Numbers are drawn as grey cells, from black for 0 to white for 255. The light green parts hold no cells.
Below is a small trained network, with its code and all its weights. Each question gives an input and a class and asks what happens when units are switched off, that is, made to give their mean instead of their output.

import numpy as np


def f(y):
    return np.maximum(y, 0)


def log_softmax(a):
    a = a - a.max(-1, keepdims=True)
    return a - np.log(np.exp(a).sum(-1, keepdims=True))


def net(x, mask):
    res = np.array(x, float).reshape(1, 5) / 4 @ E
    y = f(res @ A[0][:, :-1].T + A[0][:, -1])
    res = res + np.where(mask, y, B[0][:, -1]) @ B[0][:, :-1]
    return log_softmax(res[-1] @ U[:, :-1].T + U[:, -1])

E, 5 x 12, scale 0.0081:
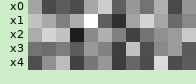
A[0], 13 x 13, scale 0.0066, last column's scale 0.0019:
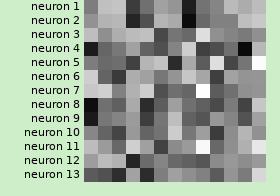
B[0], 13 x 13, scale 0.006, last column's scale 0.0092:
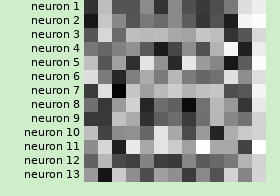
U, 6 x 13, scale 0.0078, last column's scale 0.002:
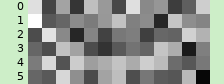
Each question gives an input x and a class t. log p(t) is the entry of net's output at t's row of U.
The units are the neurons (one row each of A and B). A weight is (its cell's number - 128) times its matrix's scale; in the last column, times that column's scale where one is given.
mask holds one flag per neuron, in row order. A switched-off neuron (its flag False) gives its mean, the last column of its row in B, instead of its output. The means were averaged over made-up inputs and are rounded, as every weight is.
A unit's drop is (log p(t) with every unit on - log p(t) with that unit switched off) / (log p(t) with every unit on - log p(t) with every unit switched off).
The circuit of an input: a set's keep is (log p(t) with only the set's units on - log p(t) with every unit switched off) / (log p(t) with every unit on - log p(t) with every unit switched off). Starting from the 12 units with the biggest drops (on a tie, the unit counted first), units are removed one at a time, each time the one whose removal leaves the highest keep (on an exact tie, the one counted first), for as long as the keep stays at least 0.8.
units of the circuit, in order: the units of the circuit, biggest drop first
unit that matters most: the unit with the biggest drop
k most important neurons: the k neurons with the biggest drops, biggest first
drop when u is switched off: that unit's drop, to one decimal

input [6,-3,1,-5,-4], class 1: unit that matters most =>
neuron 9
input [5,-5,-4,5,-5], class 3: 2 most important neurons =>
(neuron 4; neuron 8)
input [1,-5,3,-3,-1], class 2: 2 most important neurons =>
(neuron 2; neuron 1)
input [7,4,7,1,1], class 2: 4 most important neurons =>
(neuron 2; neuron 1; neuron 12; neuron 11)
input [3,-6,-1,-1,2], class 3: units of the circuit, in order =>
(neuron 8; neuron 9)
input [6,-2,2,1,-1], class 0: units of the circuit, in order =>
(neuron 5; neuron 7)
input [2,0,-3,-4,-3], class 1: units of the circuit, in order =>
(neuron 10; neuron 13; neuron 6)
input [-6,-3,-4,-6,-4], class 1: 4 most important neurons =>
(neuron 10; neuron 11; neuron 6; neuron 13)
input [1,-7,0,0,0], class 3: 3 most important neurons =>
(neuron 8; neuron 9; neuron 4)
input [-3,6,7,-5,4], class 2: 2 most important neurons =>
(neuron 1; neuron 2)
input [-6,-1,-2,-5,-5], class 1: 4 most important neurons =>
(neuron 10; neuron 13; neuron 6; neuron 2)
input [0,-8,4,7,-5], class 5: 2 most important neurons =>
(neuron 13; neuron 8)
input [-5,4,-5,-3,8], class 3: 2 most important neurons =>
(neuron 11; neuron 4)
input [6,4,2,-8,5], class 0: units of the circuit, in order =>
(neuron 5)
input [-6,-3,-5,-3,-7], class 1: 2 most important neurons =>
(neuron 10; neuron 6)
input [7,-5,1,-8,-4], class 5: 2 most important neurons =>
(neuron 2; neuron 11)
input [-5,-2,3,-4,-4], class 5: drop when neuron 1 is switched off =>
0.1
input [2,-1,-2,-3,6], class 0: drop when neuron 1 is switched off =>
0.2
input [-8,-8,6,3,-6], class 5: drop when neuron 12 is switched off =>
-0.1
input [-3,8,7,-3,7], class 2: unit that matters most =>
neuron 1
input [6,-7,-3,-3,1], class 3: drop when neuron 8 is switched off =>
0.2
